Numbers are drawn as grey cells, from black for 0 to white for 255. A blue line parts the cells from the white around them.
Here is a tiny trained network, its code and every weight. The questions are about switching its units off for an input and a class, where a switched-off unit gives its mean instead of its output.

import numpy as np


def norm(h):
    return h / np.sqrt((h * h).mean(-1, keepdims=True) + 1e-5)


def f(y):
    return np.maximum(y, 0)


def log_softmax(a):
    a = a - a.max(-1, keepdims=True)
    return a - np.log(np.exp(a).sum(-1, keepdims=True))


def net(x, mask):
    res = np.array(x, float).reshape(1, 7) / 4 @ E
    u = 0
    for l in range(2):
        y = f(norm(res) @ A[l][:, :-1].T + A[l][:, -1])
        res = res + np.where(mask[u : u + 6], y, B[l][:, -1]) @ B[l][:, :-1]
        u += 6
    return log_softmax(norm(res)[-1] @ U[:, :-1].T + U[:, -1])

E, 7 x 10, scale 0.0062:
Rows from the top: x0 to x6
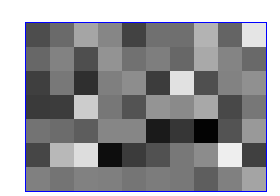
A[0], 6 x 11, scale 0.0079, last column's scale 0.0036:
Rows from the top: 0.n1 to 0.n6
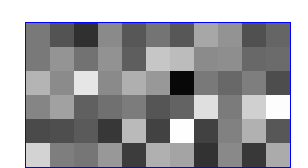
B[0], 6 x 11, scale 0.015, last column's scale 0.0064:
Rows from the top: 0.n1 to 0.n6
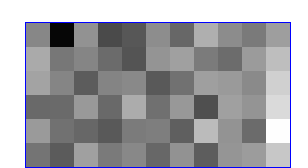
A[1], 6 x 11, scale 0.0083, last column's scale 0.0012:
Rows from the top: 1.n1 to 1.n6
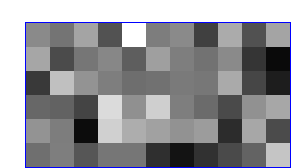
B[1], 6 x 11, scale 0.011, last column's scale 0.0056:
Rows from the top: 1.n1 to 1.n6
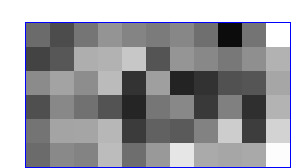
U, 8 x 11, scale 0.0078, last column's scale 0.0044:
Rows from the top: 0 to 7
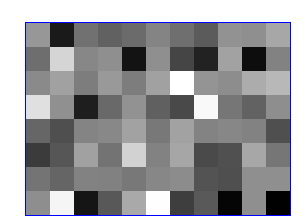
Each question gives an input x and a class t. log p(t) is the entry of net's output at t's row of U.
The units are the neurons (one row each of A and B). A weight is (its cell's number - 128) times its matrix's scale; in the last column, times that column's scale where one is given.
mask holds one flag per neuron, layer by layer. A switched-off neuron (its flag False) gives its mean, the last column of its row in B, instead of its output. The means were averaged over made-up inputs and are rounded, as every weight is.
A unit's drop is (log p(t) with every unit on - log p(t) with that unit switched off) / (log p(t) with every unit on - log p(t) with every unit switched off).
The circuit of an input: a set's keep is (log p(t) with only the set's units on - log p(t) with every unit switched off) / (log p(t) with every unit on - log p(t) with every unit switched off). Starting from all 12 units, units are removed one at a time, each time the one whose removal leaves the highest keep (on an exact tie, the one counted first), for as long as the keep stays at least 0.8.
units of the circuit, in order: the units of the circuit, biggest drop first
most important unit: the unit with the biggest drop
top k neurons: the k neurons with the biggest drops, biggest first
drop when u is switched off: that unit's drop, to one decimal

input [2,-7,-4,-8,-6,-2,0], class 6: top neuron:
(0.n5)
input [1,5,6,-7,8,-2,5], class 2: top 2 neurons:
(1.n6 0.n3)
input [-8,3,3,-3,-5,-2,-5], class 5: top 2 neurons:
(0.n6 1.n2)
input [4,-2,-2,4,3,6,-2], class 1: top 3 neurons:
(1.n3 0.n6 0.n1)
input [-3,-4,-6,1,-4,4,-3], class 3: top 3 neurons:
(0.n3 0.n4 1.n6)
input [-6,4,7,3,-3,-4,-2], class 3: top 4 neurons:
(0.n5 0.n4 1.n6 1.n1)
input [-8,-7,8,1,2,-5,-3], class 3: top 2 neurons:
(0.n5 0.n4)
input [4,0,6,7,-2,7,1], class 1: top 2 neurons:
(1.n3 0.n1)
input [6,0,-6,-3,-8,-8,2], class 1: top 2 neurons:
(1.n5 1.n4)
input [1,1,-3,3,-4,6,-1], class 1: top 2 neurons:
(1.n3 0.n5)
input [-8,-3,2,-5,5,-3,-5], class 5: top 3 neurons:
(0.n6 1.n1 0.n3)
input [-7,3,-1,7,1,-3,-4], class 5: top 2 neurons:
(1.n2 0.n5)
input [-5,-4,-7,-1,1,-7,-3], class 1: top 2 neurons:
(1.n5 0.n5)
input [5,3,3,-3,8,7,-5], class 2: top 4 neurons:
(1.n6 1.n5 1.n4 0.n6)
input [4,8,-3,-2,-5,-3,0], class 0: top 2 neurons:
(0.n1 1.n6)
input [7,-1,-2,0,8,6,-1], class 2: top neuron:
(1.n6)
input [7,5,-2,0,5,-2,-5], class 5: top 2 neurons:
(0.n4 0.n5)
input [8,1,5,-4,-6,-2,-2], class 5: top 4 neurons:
(0.n4 1.n6 0.n3 1.n5)
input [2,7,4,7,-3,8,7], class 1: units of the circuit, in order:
(1.n3 0.n6)
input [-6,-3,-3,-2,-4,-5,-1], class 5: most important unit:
0.n6
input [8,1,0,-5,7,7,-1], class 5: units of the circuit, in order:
(0.n4 1.n5)
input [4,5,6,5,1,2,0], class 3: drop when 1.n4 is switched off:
0.1
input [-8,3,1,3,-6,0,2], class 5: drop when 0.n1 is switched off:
0.0
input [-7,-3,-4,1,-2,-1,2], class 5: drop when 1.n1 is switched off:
0.3
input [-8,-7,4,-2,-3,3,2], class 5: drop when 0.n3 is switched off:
0.2
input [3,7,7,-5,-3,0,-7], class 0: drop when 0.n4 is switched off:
0.4
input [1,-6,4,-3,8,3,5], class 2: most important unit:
1.n6
